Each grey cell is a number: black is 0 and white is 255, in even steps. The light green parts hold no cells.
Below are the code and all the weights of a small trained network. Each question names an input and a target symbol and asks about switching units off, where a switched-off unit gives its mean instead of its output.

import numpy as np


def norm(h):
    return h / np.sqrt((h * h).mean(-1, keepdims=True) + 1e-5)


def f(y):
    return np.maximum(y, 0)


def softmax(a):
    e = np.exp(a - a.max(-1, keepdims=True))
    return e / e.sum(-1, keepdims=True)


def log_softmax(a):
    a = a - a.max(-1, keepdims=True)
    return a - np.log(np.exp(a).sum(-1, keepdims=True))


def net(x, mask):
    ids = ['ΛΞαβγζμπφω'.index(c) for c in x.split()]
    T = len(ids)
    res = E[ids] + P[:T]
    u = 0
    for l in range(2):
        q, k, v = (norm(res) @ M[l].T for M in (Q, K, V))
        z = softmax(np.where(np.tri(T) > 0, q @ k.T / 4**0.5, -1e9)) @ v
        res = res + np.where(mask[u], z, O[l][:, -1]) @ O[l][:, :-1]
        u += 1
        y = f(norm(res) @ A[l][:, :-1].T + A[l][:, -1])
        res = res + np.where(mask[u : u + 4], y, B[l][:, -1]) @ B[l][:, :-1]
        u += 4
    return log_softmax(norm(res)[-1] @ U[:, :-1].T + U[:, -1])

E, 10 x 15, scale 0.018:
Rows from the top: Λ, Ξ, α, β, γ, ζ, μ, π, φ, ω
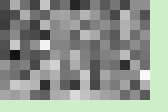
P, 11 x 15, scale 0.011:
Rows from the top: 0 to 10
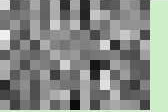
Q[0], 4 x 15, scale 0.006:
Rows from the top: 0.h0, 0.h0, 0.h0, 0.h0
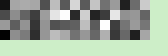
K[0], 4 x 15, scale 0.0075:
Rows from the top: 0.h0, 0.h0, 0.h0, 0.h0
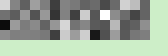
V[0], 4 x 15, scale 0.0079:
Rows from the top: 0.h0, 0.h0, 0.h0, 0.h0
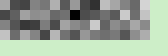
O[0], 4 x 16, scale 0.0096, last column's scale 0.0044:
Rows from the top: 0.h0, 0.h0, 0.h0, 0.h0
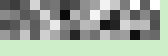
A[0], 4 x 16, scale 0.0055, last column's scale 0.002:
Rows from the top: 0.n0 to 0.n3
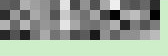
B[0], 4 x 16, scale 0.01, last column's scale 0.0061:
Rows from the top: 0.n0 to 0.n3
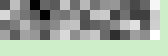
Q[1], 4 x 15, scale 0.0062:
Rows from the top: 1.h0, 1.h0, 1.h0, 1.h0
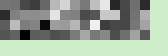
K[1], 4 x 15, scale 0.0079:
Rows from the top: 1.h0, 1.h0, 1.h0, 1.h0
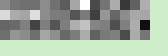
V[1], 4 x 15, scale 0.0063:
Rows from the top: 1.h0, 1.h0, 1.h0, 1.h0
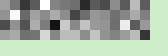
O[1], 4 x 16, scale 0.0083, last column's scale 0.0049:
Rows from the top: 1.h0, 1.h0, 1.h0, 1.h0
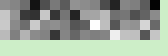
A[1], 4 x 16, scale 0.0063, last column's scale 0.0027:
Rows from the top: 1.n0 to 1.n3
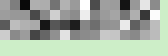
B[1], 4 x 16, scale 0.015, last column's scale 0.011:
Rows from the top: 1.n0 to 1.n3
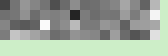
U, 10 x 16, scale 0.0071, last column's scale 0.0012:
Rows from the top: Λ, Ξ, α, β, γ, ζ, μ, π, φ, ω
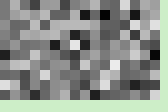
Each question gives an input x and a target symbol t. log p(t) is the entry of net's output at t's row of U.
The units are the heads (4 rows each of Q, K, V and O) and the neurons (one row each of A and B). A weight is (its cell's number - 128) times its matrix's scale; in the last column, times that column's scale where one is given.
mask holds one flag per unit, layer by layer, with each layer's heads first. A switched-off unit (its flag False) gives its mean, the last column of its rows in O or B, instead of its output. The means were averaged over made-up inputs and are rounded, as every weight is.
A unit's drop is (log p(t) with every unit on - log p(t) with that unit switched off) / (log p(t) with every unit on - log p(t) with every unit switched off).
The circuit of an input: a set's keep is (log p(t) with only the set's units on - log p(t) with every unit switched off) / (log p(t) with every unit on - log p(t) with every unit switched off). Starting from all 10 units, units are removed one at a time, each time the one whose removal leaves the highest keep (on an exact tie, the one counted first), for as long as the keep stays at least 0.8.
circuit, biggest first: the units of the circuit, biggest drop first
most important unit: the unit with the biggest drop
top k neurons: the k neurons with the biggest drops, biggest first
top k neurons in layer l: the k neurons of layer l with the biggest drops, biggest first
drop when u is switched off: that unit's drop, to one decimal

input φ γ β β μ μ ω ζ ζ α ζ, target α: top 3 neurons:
0.n0, 0.n3, 1.n0
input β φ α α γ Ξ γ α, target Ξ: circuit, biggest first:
0.h0
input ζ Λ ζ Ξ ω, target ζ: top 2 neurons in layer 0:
0.n0, 0.n1
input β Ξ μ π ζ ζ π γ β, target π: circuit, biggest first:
0.h0, 1.n2
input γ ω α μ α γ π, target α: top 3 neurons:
0.n3, 0.n0, 0.n1
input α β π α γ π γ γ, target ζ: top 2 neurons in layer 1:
1.n0, 1.n3
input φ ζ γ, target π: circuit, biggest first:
0.h0, 0.n1
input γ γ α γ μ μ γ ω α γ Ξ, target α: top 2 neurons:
0.n0, 1.n0
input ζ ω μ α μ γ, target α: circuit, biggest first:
0.h0, 0.n3
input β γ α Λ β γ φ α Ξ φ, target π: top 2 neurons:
1.n2, 0.n3
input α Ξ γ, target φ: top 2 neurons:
0.n1, 0.n2
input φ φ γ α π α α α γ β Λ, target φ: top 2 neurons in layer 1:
1.n0, 1.n2
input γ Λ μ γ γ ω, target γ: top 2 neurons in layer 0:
0.n0, 0.n3
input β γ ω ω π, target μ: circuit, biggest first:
1.n3
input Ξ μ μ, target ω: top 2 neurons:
0.n3, 1.n3
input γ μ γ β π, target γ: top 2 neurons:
1.n0, 1.n1
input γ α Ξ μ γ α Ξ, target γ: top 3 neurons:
0.n3, 1.n1, 1.n2
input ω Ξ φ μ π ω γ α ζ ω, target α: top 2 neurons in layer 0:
0.n1, 0.n0
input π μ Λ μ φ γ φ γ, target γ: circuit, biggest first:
0.h0, 1.n0
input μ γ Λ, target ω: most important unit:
1.h0
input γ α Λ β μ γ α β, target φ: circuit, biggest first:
0.h0, 0.n1
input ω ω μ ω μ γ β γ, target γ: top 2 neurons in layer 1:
1.n0, 1.n1
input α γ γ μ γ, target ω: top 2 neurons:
0.n3, 0.n1
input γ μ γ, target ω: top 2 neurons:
1.n3, 0.n3
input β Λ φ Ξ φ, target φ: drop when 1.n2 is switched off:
-0.2
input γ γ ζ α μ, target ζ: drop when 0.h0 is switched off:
0.8
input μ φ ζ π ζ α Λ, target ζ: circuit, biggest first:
0.h0
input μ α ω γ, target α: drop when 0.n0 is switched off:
0.4
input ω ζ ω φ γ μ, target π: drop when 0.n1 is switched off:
0.2
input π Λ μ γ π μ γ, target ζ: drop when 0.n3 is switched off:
0.1
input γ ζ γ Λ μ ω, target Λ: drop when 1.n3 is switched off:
0.0
